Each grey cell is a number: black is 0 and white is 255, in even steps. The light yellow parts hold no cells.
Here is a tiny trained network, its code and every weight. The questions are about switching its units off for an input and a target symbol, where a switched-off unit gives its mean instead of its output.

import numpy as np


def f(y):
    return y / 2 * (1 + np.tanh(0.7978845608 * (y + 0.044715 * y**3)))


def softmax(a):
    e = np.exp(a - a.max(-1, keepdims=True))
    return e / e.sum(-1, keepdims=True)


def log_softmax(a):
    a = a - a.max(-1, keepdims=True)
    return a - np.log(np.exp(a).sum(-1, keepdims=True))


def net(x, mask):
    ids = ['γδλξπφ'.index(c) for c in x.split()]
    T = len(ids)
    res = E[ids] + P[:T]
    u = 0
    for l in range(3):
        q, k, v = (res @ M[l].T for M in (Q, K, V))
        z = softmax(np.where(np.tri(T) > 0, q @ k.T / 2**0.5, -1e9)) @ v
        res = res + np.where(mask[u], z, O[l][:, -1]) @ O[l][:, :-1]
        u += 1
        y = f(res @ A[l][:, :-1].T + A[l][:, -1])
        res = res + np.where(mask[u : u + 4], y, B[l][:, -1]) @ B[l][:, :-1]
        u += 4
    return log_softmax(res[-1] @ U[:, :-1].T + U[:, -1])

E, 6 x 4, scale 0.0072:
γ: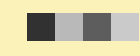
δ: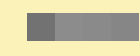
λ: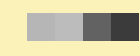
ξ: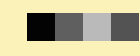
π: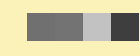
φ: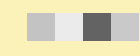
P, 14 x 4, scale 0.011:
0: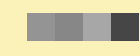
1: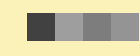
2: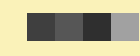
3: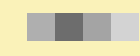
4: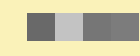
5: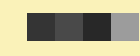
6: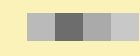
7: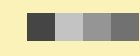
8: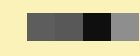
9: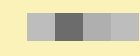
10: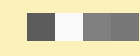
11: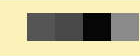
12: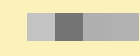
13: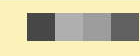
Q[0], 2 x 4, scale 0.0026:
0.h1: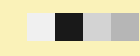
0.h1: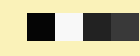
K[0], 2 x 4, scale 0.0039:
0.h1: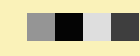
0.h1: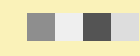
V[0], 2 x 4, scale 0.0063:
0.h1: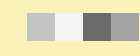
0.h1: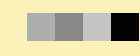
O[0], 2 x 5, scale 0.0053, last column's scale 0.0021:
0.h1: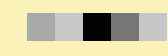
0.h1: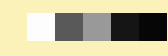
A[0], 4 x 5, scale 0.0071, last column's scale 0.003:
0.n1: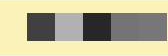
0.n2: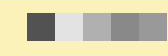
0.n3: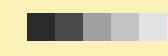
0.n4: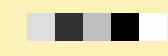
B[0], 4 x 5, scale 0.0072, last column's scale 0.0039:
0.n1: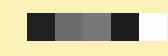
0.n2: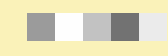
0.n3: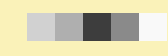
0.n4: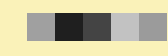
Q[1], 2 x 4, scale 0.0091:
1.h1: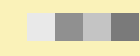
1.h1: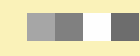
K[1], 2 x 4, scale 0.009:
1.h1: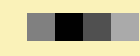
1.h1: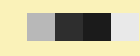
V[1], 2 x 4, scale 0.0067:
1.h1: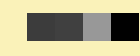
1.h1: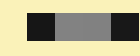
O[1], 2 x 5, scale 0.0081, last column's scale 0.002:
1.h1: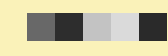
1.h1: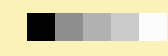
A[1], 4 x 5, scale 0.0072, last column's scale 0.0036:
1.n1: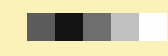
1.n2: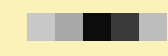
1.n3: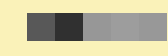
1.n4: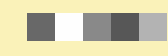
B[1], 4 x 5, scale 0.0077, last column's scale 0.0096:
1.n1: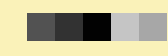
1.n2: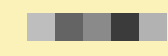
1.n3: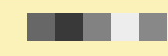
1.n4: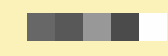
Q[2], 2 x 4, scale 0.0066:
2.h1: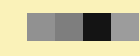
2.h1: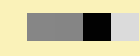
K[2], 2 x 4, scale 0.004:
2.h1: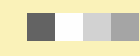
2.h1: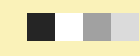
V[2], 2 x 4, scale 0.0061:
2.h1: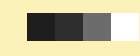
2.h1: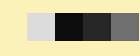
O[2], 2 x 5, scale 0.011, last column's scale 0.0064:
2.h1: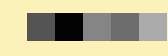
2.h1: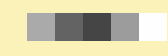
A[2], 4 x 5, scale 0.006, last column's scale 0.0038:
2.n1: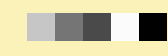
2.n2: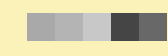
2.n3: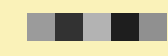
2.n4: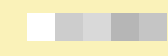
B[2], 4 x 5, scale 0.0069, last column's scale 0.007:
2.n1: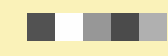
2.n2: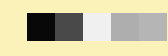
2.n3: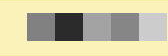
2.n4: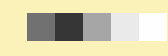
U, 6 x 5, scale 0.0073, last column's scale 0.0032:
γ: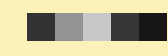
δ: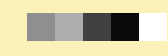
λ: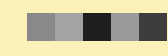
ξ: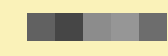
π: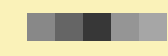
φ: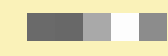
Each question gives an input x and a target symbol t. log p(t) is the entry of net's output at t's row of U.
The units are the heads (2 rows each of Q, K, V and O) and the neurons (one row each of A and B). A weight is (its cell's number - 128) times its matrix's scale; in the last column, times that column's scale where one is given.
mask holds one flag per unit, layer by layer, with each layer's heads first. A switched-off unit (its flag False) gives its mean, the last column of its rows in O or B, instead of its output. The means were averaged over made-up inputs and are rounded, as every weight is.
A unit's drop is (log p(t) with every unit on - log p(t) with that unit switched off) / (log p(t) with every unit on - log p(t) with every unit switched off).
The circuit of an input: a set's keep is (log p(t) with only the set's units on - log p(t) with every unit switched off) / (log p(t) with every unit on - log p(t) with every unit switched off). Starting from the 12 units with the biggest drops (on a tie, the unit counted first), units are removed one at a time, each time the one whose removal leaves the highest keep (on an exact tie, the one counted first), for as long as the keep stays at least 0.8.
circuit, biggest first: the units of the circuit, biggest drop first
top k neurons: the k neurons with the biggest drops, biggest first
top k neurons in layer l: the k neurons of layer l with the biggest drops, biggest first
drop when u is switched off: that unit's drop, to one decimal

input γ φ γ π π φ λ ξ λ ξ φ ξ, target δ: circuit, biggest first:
0.n2, 2.n4, 1.h1
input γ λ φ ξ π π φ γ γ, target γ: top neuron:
0.n1
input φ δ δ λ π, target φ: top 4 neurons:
2.n4, 1.n2, 2.n2, 1.n1
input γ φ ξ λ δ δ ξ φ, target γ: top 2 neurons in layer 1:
1.n4, 1.n1
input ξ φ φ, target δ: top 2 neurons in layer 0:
0.n4, 0.n1
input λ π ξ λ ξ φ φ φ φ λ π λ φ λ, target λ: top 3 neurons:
0.n4, 0.n1, 2.n4
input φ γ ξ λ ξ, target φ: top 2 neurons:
2.n4, 1.n2
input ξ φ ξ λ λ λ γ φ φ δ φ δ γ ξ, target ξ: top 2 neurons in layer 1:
1.n1, 1.n3
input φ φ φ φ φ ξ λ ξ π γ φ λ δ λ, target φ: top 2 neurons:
1.n2, 2.n4
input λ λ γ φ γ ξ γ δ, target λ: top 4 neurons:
0.n4, 0.n1, 1.n2, 2.n4
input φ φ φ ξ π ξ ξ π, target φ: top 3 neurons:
2.n4, 1.n2, 0.n1
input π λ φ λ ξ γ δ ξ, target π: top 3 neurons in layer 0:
0.n4, 0.n1, 0.n3
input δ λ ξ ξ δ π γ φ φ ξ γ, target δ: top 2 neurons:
0.n4, 0.n1
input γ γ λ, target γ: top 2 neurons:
0.n1, 0.n4
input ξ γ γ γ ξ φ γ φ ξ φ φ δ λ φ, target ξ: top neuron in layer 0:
0.n4
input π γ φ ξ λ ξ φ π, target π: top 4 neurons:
0.n4, 0.n1, 0.n3, 1.n1
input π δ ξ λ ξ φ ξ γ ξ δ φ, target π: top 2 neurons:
0.n4, 0.n3
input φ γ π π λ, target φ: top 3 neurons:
2.n4, 1.n2, 2.n2
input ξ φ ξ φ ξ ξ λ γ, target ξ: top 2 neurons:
1.n1, 0.n4
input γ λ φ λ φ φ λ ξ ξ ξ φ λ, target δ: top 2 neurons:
0.n2, 2.n4
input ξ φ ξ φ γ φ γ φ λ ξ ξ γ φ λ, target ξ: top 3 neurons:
0.n4, 1.n1, 0.n3
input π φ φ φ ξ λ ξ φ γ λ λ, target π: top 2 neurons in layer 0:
0.n4, 0.n3
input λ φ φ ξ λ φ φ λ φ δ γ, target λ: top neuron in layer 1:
1.n2
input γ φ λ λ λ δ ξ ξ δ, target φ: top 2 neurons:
1.n3, 0.n2
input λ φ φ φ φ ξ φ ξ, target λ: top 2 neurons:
0.n4, 0.n1
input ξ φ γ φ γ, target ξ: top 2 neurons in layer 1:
1.n1, 1.n4
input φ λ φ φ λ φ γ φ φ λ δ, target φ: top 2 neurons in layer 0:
0.n1, 0.n4
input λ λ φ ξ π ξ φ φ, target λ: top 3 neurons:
0.n4, 2.n4, 0.n1
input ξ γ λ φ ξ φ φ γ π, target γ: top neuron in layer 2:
2.n4
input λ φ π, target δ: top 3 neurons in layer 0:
0.n2, 0.n3, 0.n4
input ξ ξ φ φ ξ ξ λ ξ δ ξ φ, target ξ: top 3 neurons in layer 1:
1.n1, 1.n4, 1.n3
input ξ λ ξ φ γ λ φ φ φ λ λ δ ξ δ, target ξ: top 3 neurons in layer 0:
0.n4, 0.n3, 0.n2
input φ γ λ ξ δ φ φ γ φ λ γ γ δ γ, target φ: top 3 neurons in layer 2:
2.n4, 2.n2, 2.n1
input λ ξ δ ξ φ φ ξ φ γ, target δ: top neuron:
2.n4
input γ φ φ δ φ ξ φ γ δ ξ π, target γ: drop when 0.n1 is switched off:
0.1
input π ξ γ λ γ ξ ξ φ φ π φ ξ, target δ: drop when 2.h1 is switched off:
0.1
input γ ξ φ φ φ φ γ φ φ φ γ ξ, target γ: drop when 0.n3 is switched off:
0.0
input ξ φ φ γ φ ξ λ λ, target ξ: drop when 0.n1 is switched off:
-0.1
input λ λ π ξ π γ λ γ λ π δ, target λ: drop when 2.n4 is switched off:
0.3
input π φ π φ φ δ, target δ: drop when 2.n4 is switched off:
0.1
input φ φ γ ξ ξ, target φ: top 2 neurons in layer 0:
0.n1, 0.n4
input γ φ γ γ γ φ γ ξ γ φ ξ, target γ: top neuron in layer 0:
0.n2
